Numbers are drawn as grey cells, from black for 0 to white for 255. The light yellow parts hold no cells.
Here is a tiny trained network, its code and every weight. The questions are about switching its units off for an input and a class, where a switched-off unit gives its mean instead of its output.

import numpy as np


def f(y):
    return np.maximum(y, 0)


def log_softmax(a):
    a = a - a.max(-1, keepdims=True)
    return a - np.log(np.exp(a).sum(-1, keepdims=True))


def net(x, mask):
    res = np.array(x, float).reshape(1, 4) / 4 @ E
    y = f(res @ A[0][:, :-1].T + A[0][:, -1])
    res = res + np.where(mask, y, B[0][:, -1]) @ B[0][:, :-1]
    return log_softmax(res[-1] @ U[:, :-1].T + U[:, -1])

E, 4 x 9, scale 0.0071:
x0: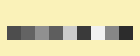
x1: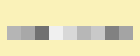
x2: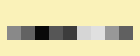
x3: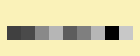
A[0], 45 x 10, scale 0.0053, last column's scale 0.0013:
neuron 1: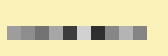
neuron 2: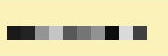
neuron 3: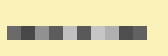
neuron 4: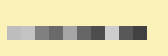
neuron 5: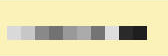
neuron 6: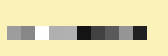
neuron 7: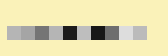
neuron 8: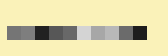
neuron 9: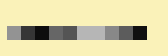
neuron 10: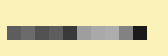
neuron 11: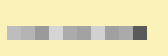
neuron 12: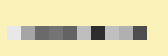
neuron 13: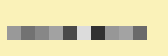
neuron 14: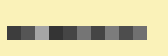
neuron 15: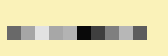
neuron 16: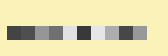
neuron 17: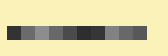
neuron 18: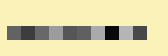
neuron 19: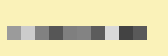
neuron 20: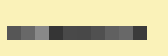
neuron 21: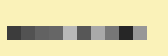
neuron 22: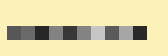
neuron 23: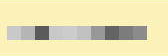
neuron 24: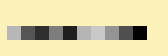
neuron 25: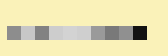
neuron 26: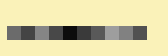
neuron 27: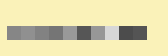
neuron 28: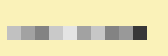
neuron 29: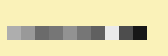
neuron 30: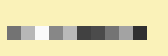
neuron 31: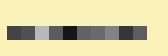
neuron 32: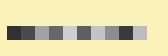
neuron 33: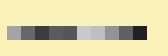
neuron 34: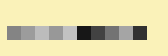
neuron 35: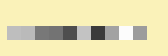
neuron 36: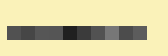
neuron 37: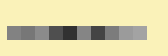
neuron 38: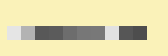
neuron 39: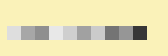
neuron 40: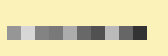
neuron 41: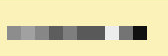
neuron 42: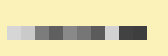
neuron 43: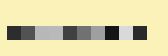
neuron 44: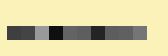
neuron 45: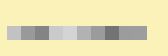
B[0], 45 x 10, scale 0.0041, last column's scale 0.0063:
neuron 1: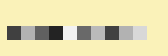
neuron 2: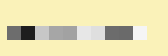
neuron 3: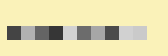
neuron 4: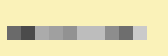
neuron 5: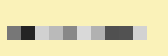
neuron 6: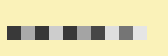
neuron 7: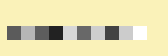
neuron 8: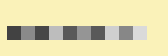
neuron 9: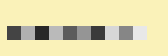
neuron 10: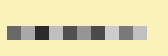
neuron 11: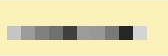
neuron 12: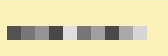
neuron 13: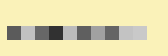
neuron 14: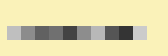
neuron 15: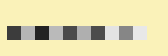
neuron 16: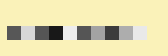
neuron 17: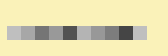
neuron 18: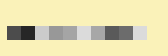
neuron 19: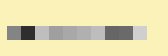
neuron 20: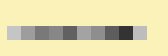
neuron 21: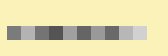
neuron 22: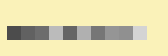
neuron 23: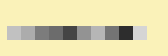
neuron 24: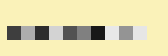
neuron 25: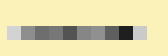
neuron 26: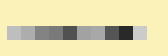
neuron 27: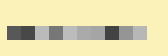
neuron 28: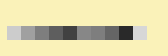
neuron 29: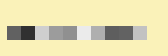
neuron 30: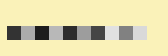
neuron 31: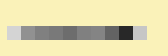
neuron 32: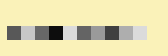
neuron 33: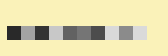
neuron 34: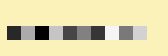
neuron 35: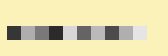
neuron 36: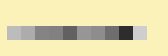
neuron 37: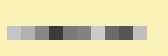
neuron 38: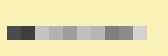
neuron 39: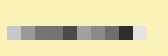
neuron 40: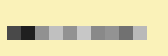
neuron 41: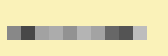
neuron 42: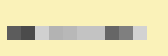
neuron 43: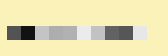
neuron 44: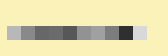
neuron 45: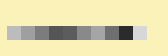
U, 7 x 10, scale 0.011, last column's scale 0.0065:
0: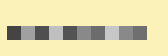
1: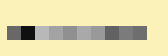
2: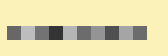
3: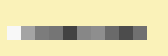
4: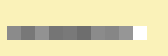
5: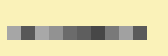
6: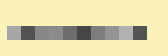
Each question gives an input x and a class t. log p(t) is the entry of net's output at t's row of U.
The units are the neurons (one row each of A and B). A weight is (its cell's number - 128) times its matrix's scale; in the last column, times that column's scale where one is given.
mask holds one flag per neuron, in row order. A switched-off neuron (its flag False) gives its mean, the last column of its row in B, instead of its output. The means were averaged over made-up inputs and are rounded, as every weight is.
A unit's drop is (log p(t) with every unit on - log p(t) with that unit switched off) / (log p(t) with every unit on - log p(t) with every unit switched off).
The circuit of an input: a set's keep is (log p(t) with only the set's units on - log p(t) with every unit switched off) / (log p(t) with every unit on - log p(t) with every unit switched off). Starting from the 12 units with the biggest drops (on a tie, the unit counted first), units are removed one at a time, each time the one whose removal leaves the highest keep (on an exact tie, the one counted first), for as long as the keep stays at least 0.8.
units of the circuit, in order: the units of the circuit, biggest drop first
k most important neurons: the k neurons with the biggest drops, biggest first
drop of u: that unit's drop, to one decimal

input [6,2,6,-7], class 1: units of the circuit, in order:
(neuron 5; neuron 38)
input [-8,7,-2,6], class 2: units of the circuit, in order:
(neuron 7)
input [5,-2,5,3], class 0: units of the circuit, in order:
(neuron 9; neuron 24)
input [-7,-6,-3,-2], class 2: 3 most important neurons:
(neuron 7; neuron 35; neuron 1)
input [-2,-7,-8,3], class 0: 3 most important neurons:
(neuron 15; neuron 6; neuron 34)
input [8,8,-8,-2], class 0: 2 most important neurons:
(neuron 6; neuron 34)
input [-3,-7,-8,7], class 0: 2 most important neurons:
(neuron 15; neuron 6)
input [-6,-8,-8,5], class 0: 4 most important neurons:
(neuron 15; neuron 6; neuron 34; neuron 30)
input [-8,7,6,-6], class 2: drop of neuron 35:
0.3
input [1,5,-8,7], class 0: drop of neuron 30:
0.2
